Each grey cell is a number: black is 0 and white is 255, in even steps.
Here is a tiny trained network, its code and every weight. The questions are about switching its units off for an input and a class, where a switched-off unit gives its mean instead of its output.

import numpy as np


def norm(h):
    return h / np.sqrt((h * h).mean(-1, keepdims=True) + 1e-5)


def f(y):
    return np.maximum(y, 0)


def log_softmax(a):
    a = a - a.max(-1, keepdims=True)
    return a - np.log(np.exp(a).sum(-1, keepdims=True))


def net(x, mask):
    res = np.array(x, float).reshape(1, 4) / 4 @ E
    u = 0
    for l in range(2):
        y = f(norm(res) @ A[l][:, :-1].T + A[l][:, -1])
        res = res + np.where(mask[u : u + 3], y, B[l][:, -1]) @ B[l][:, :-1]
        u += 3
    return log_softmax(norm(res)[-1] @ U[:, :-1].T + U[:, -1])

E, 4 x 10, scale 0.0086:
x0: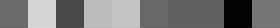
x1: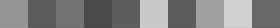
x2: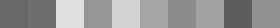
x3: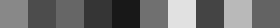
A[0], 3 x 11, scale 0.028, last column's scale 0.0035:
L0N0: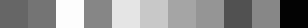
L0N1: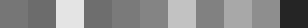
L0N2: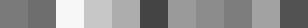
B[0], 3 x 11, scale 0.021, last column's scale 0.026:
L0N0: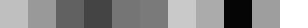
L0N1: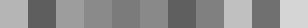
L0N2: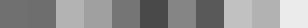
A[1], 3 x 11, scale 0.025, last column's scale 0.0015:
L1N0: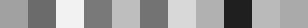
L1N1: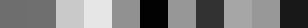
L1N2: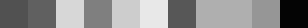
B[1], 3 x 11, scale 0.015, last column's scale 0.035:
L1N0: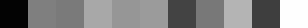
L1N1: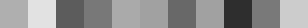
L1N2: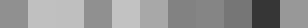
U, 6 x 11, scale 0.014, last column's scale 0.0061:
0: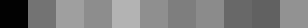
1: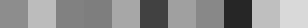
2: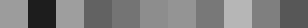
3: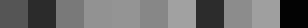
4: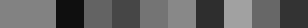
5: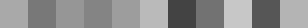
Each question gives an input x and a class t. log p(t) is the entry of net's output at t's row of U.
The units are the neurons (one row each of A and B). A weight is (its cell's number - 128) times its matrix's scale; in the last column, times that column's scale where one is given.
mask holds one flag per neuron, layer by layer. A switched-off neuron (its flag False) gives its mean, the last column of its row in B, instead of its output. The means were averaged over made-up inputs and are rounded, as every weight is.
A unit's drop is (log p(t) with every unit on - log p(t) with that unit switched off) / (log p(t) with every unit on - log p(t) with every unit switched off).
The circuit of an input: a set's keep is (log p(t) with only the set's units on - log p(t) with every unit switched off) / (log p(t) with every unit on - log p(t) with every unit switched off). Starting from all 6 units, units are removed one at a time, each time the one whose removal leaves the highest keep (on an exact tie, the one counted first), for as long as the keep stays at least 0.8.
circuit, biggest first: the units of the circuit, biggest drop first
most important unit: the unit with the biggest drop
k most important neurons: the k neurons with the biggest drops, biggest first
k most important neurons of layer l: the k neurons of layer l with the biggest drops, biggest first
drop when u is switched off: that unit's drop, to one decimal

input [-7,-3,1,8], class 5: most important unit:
L0N0
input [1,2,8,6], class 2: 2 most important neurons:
[L0N1; L0N0]
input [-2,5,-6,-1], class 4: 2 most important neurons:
[L0N1; L0N2]
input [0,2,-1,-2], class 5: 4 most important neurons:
[L0N0; L0N2; L1N0; L1N1]
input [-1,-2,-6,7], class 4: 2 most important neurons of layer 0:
[L0N2; L0N0]
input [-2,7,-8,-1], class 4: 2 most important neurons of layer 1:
[L1N0; L1N2]
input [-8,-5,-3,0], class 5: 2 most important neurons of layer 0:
[L0N1; L0N0]
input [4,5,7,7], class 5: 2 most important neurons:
[L0N1; L1N0]
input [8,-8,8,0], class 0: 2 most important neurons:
[L1N0; L0N0]
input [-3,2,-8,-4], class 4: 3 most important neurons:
[L0N1; L0N2; L0N0]
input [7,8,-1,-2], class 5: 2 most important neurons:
[L0N0; L0N2]
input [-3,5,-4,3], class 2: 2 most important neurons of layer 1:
[L1N1; L1N0]
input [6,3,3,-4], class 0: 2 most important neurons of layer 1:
[L1N0; L1N1]
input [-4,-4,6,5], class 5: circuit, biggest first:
[L0N1]
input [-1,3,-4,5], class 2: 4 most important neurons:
[L0N2; L0N0; L1N1; L1N0]
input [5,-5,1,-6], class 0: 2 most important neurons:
[L1N0; L0N0]
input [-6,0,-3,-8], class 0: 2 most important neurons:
[L1N0; L0N1]
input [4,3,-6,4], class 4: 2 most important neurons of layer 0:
[L0N2; L0N0]
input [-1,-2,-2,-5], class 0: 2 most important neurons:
[L1N0; L0N1]
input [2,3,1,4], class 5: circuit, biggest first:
[L0N0]
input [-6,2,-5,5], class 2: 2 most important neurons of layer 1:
[L1N1; L1N0]
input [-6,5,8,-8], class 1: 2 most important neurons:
[L0N0; L1N2]
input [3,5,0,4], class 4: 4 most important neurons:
[L0N1; L0N2; L0N0; L1N0]
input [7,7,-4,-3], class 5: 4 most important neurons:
[L0N0; L0N2; L1N1; L1N0]
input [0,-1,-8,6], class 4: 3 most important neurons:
[L0N2; L1N0; L0N0]
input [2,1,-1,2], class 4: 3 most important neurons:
[L0N1; L0N2; L0N0]
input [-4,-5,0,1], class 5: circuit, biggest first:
[L0N1]
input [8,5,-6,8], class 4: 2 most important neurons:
[L0N2; L1N0]
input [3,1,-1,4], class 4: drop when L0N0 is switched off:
0.8
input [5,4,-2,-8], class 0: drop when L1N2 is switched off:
0.0
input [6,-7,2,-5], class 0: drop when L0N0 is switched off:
0.1
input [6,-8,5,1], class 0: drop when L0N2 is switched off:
-0.1
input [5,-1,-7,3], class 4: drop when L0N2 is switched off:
1.3
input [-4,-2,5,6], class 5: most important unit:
L0N1
